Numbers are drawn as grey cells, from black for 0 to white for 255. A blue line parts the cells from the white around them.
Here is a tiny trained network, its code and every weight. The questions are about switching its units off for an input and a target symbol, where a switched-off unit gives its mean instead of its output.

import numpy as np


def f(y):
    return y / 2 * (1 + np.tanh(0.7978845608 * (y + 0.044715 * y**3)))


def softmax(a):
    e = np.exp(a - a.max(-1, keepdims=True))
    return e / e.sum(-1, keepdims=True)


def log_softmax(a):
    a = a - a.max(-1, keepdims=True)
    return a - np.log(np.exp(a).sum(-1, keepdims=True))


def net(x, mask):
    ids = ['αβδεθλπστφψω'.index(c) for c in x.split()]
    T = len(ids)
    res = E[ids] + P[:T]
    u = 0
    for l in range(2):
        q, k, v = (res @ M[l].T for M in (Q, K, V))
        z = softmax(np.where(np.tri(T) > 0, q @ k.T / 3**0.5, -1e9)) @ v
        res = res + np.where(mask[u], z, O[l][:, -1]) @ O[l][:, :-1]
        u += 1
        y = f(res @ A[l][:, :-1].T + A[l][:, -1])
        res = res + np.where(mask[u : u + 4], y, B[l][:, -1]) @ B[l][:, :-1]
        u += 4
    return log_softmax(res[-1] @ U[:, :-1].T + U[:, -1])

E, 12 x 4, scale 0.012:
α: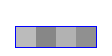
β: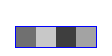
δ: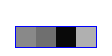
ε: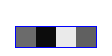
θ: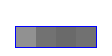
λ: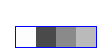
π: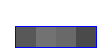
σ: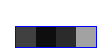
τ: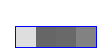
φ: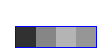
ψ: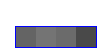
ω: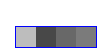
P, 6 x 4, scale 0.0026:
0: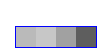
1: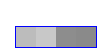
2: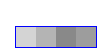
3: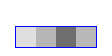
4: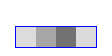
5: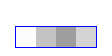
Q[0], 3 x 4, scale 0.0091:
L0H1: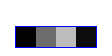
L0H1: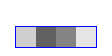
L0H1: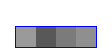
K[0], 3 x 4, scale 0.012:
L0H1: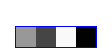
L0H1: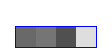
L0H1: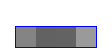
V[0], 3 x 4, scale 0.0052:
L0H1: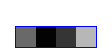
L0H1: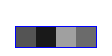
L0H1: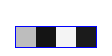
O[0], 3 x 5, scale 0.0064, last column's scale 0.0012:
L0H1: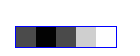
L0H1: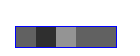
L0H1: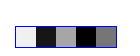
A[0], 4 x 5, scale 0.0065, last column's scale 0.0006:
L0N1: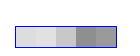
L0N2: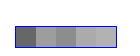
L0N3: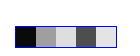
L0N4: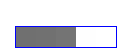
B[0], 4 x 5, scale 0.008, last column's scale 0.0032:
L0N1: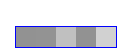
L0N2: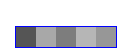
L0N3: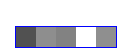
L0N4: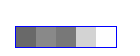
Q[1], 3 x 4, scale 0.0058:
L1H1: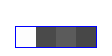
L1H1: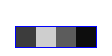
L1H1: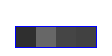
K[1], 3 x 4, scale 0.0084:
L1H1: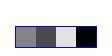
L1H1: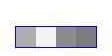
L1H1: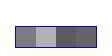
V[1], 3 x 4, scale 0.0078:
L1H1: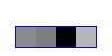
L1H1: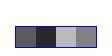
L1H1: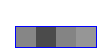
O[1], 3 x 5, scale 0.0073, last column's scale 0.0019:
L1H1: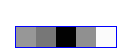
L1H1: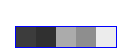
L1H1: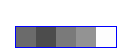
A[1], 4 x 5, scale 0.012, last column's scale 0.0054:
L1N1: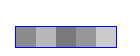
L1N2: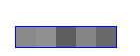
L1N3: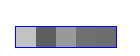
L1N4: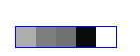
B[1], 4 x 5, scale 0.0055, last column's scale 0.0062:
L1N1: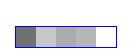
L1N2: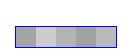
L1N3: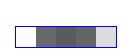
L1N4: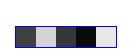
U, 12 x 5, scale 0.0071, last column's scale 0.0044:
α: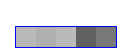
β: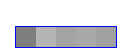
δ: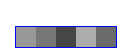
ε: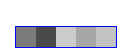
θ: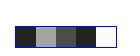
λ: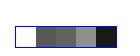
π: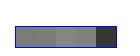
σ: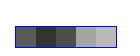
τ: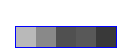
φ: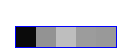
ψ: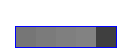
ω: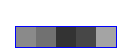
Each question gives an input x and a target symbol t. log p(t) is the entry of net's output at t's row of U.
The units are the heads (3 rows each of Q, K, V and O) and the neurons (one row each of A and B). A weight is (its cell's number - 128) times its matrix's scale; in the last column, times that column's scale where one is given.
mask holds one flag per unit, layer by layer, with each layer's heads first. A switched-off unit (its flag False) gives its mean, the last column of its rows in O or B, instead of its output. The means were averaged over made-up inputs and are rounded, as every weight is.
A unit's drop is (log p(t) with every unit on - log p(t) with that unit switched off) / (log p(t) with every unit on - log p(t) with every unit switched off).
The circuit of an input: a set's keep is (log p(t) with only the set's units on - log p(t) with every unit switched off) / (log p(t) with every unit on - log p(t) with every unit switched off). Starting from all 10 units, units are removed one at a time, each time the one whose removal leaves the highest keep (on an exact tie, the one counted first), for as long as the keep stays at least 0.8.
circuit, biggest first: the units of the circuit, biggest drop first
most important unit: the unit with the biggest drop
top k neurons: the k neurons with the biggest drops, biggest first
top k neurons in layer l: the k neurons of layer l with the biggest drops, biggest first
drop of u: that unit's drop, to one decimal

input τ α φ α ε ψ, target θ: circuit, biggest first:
(L1N4, L0H1, L0N4)
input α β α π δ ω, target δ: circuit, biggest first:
(L0H1, L1H1, L0N4)
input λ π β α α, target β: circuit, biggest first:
(L0H1, L1H1, L1N1, L0N1)
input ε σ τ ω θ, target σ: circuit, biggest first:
(L0H1, L1H1, L1N1)
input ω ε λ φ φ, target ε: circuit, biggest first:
(L0H1, L1H1, L1N4)
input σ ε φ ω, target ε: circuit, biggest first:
(L1H1, L0H1)
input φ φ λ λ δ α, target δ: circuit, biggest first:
(L0H1, L1H1, L0N4)
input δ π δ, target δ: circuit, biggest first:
(L1H1, L0H1, L0N4)
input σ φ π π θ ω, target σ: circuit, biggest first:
(L0H1, L1H1)
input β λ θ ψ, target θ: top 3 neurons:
(L1N4, L0N4, L1N3)
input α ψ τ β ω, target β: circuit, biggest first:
(L0H1, L1H1, L1N1, L1N3)
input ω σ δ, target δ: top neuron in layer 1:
(L1N2)
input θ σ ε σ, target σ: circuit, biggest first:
(L0H1, L1H1)
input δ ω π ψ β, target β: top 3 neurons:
(L1N1, L1N2, L0N2)
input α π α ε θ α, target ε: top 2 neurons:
(L1N4, L0N1)
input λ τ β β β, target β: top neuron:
(L1N1)
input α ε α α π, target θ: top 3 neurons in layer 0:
(L0N4, L0N1, L0N3)
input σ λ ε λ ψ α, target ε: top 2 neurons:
(L1N4, L0N3)
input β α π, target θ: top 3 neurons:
(L1N4, L0N4, L1N3)
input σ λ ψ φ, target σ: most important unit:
L1H1
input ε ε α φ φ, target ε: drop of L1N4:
0.2
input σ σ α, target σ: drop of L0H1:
0.8
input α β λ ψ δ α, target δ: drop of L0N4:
0.3
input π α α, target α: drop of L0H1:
0.7
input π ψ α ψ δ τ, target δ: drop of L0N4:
0.4
